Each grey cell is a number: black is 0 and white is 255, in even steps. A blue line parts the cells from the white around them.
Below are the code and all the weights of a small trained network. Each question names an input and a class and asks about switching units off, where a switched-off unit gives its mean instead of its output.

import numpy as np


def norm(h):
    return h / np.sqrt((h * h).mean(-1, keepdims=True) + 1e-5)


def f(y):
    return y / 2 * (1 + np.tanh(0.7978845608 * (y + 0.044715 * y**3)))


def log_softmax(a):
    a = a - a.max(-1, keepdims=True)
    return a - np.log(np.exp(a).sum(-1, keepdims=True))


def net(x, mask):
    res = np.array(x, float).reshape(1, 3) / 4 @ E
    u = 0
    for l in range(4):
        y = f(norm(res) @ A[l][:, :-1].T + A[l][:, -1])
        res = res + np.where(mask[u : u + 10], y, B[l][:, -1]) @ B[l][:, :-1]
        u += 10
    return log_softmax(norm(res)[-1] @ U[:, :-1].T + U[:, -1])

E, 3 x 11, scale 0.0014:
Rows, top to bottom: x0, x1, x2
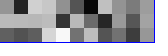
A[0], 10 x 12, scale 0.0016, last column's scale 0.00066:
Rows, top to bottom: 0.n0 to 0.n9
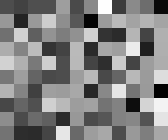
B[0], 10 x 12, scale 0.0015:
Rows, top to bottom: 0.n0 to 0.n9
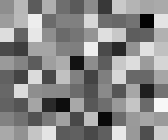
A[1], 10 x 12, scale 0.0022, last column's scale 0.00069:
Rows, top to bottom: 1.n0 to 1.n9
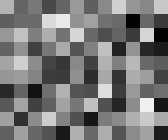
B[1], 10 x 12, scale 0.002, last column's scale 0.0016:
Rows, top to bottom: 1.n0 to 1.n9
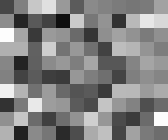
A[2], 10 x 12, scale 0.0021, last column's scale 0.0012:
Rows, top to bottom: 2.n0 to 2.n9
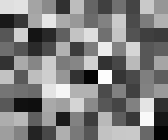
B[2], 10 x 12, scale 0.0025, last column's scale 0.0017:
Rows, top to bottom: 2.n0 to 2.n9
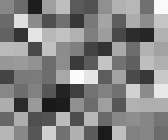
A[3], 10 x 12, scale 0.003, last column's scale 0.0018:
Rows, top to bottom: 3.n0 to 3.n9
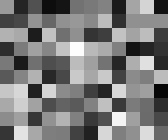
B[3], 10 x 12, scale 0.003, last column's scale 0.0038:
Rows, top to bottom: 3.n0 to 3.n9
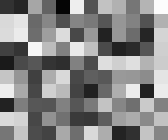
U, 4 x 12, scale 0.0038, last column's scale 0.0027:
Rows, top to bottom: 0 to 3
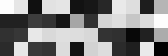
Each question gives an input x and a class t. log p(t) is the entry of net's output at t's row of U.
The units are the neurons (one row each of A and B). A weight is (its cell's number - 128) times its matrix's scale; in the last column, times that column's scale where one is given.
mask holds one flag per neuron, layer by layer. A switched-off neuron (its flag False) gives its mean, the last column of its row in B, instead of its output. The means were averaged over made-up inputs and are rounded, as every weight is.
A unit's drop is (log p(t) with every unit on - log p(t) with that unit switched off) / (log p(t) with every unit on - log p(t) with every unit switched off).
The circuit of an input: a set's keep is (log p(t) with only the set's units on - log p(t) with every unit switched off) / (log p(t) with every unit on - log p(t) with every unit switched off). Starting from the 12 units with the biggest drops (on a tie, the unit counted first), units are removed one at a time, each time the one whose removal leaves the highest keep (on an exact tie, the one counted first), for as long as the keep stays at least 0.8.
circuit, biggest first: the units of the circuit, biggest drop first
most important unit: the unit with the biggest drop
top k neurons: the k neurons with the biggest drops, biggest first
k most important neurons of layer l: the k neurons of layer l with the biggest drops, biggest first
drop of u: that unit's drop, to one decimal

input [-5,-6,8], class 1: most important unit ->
1.n1
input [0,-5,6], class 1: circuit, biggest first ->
[1.n1 2.n7]
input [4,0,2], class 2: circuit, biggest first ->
[2.n5 3.n3]
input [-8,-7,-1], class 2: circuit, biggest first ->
[2.n2 3.n3]
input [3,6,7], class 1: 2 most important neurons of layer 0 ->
[0.n9 0.n0]
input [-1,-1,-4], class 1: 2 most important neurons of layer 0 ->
[0.n4 0.n1]
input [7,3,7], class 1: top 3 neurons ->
[1.n1 0.n2 2.n6]
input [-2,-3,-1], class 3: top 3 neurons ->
[0.n9 1.n0 1.n2]
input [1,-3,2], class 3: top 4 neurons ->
[0.n9 1.n2 0.n0 0.n4]
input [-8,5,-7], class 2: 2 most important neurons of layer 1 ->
[1.n1 1.n6]
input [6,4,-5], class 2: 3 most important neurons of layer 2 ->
[2.n6 2.n5 2.n7]
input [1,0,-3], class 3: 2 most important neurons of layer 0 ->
[0.n3 0.n7]
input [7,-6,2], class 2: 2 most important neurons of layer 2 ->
[2.n5 2.n0]
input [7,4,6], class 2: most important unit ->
0.n3
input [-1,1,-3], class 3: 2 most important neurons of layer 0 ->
[0.n3 0.n7]
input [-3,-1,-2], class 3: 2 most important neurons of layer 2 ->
[2.n5 2.n1]
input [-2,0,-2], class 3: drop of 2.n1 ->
0.1
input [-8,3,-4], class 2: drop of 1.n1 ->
0.0
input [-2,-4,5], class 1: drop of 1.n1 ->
1.6
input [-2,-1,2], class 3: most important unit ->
2.n1
